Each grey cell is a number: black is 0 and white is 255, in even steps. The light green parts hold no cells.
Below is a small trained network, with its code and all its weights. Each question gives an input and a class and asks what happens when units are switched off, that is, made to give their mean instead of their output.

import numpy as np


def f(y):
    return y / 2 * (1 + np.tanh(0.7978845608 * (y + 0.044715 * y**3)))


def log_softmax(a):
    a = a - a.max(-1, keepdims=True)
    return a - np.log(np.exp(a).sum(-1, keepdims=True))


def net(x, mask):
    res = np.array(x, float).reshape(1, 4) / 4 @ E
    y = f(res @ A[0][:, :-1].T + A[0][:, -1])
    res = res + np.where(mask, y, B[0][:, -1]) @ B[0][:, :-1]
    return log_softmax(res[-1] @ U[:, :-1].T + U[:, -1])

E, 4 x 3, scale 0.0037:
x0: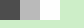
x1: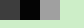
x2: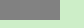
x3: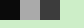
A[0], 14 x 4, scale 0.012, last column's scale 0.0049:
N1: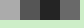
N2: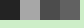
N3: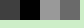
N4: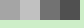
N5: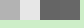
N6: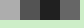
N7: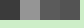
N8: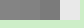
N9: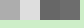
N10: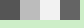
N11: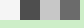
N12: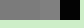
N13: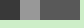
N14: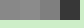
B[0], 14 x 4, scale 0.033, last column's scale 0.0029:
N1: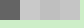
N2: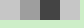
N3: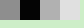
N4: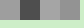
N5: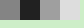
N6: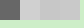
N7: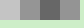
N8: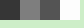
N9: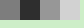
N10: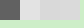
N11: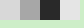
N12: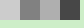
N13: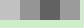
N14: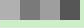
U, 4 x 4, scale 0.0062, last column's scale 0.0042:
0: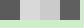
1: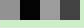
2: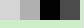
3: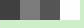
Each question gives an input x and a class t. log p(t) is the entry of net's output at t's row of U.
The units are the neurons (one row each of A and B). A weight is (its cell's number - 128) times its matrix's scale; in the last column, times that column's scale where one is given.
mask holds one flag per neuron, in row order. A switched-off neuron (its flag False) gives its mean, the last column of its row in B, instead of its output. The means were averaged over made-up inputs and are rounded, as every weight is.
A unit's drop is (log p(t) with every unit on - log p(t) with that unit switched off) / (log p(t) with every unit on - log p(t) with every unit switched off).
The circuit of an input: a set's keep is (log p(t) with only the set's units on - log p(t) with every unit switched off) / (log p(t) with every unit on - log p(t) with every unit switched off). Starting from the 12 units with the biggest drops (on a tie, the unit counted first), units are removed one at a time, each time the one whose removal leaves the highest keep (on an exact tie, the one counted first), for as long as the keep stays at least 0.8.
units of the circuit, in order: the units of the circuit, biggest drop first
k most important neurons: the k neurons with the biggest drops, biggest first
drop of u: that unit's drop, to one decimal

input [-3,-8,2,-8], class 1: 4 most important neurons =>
N5, N9, N4, N2
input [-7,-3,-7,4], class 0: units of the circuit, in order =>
N6
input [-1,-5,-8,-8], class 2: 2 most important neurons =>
N11, N3
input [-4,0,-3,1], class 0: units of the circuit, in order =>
N6, N1
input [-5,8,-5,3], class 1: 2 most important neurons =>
N3, N10
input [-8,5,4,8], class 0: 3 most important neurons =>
N6, N1, N11
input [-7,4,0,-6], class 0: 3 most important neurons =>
N6, N1, N2
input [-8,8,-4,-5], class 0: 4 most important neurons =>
N6, N1, N5, N9
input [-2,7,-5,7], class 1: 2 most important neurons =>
N3, N11
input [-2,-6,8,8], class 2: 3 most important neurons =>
N2, N3, N13
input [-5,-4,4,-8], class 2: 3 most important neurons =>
N11, N10, N3
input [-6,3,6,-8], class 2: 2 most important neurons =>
N11, N10
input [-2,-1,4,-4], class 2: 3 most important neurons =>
N11, N10, N3
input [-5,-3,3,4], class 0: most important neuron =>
N6
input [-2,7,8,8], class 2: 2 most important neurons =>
N2, N13
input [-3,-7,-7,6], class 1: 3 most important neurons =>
N5, N9, N11
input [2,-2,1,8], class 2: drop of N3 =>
0.0
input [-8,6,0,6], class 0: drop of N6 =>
0.7
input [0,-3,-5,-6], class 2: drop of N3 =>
0.2
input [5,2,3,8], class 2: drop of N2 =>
0.3
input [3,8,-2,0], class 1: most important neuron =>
N3
